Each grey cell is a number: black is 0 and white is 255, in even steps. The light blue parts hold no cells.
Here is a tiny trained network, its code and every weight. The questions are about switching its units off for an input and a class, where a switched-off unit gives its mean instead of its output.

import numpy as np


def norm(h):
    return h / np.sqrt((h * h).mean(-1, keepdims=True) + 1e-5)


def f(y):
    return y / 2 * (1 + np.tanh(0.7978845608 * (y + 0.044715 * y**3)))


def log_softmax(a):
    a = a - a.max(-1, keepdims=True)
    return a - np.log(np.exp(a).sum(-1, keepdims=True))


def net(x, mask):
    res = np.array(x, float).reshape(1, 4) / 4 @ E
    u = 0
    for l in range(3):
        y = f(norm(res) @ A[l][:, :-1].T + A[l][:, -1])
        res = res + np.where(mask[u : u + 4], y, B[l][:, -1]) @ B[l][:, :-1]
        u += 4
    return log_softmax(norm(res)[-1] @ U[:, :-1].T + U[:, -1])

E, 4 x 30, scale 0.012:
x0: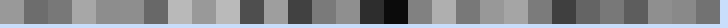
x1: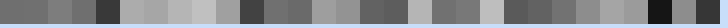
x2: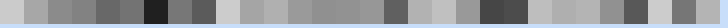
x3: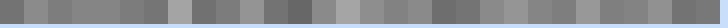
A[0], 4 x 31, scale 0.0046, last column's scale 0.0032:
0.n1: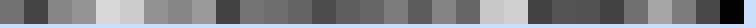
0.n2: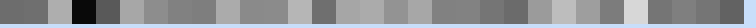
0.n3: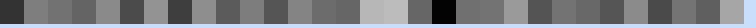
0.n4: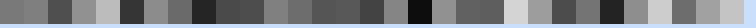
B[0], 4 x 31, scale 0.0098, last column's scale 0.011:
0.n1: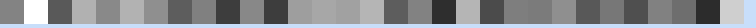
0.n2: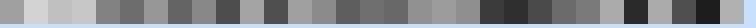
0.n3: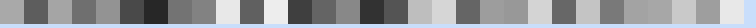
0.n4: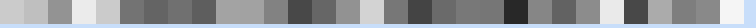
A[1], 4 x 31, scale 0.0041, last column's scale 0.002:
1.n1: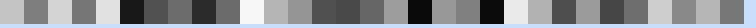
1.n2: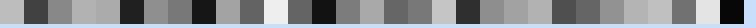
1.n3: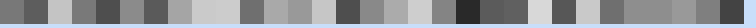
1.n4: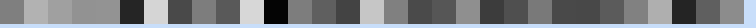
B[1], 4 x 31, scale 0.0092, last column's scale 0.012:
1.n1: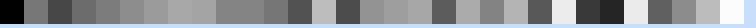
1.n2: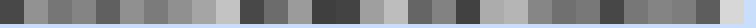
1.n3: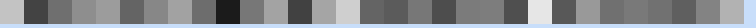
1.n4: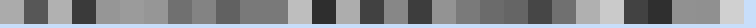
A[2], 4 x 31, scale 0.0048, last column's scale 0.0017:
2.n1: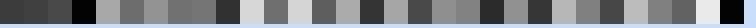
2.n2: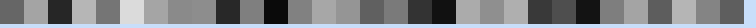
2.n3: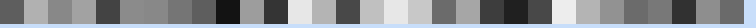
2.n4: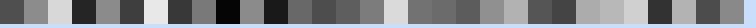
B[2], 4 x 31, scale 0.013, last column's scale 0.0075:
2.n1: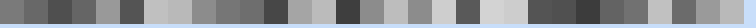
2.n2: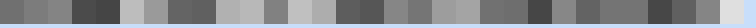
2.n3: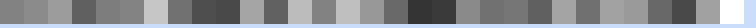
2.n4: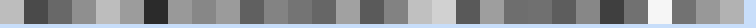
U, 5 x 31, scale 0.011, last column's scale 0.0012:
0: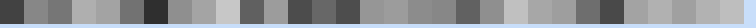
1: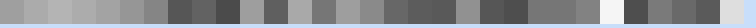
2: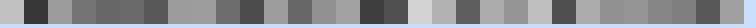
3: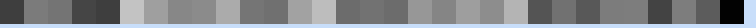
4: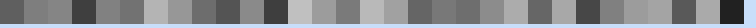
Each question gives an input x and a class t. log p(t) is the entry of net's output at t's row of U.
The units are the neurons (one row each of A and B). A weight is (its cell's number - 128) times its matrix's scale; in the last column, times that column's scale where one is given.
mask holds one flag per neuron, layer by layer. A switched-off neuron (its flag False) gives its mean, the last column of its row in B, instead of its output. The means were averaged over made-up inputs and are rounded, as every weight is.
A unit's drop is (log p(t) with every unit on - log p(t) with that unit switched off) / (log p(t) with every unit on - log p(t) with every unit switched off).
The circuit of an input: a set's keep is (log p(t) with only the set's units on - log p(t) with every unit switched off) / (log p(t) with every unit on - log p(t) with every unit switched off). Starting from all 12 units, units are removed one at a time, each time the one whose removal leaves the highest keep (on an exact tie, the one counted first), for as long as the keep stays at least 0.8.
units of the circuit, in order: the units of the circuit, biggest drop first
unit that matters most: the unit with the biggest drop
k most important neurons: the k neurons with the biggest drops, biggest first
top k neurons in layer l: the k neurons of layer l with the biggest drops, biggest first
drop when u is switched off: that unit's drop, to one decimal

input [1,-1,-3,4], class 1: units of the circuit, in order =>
[0.n1]
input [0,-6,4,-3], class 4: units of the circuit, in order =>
[0.n3, 1.n1]
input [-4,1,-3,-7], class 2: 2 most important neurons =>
[0.n4, 1.n3]
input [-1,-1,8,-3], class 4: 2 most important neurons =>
[0.n3, 0.n4]
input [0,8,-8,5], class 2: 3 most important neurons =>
[2.n4, 0.n3, 1.n1]
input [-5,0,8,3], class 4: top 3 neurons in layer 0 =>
[0.n4, 0.n1, 0.n3]
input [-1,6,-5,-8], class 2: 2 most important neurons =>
[0.n3, 1.n1]
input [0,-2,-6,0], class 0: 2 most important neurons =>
[0.n3, 0.n2]
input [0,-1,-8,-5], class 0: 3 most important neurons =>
[0.n3, 0.n2, 2.n3]
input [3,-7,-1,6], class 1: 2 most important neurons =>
[0.n4, 0.n3]
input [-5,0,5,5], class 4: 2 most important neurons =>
[0.n4, 2.n1]
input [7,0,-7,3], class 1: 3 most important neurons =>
[1.n1, 0.n1, 0.n4]
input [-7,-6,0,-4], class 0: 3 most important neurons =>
[0.n3, 0.n1, 1.n2]
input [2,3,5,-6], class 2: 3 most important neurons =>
[0.n1, 0.n4, 2.n3]
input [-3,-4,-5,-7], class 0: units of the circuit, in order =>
[0.n3]
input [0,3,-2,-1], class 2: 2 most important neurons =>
[0.n3, 1.n1]
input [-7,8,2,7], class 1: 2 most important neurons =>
[0.n2, 2.n3]
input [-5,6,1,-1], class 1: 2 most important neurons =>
[0.n2, 2.n3]
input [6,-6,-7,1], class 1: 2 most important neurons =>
[0.n1, 0.n4]
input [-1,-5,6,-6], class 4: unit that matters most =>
0.n3
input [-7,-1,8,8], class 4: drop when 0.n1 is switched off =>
0.1
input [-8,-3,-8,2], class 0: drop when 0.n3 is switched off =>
0.8
